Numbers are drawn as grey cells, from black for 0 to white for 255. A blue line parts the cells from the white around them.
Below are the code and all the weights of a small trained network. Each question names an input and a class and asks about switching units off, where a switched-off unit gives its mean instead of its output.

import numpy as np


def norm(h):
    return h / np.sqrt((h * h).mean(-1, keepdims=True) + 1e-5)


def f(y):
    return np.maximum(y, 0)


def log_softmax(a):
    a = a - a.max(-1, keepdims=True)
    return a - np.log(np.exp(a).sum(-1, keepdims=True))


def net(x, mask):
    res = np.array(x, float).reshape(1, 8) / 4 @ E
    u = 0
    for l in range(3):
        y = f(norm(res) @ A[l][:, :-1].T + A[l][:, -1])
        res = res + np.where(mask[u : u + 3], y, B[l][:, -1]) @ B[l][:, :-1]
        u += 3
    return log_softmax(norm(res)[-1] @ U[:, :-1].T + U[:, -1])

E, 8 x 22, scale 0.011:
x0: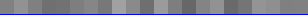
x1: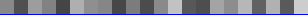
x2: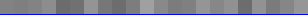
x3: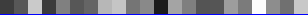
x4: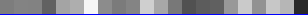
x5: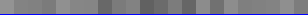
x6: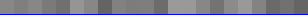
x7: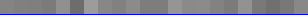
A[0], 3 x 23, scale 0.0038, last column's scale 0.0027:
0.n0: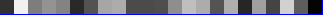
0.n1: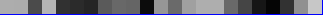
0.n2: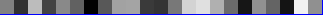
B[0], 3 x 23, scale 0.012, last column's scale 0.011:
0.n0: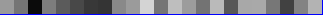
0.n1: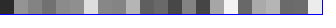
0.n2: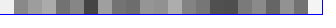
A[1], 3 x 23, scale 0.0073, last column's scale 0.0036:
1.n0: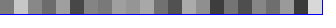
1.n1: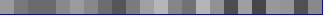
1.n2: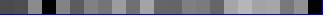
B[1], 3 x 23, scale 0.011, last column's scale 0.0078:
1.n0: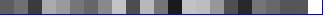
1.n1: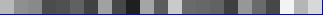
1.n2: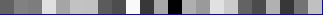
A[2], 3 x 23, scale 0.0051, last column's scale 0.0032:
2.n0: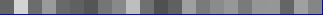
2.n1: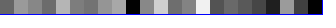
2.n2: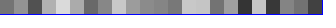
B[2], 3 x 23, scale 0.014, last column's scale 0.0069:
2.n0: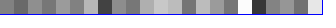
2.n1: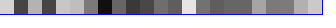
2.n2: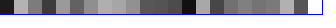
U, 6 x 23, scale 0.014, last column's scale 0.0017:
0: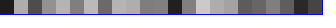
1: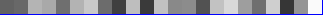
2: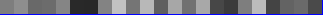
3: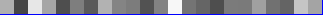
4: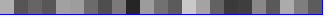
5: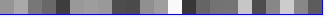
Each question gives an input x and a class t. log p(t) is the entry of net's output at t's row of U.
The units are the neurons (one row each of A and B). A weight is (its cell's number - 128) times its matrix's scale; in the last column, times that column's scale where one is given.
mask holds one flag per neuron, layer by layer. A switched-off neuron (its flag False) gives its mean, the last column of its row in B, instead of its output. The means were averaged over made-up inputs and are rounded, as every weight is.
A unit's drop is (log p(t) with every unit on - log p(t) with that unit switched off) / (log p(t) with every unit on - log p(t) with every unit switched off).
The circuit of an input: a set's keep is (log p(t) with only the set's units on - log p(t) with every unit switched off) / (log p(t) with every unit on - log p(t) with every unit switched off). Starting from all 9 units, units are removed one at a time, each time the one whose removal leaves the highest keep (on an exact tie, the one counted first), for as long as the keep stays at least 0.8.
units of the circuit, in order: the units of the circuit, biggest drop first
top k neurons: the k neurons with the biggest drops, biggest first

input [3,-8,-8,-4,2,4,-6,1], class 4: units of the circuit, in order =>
(2.n1)
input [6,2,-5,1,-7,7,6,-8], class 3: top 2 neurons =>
(0.n2 1.n2)
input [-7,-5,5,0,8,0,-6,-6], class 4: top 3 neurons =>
(0.n1 2.n1 1.n1)
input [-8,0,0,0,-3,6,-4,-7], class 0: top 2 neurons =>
(0.n1 1.n1)
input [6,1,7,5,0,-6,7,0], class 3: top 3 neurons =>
(0.n1 1.n0 2.n2)
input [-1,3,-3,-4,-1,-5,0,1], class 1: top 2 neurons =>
(1.n0 2.n2)
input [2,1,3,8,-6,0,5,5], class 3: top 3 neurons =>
(1.n0 0.n2 2.n2)
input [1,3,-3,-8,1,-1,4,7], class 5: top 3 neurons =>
(1.n1 1.n2 1.n0)
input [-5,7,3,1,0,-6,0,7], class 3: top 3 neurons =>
(0.n1 1.n2 2.n0)
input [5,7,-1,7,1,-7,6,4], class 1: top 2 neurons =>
(1.n2 1.n1)
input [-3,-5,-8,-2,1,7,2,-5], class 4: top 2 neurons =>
(0.n1 2.n1)
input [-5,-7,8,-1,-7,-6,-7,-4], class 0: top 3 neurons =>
(0.n1 1.n1 2.n2)
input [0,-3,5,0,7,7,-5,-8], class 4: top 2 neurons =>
(0.n1 2.n1)
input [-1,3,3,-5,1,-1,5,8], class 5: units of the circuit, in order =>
(1.n1)
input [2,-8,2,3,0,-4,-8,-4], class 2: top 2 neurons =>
(0.n1 0.n0)
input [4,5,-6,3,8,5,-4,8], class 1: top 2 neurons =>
(0.n2 1.n2)
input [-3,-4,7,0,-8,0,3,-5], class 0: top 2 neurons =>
(0.n1 1.n1)
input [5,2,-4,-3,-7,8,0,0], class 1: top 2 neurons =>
(0.n1 1.n0)
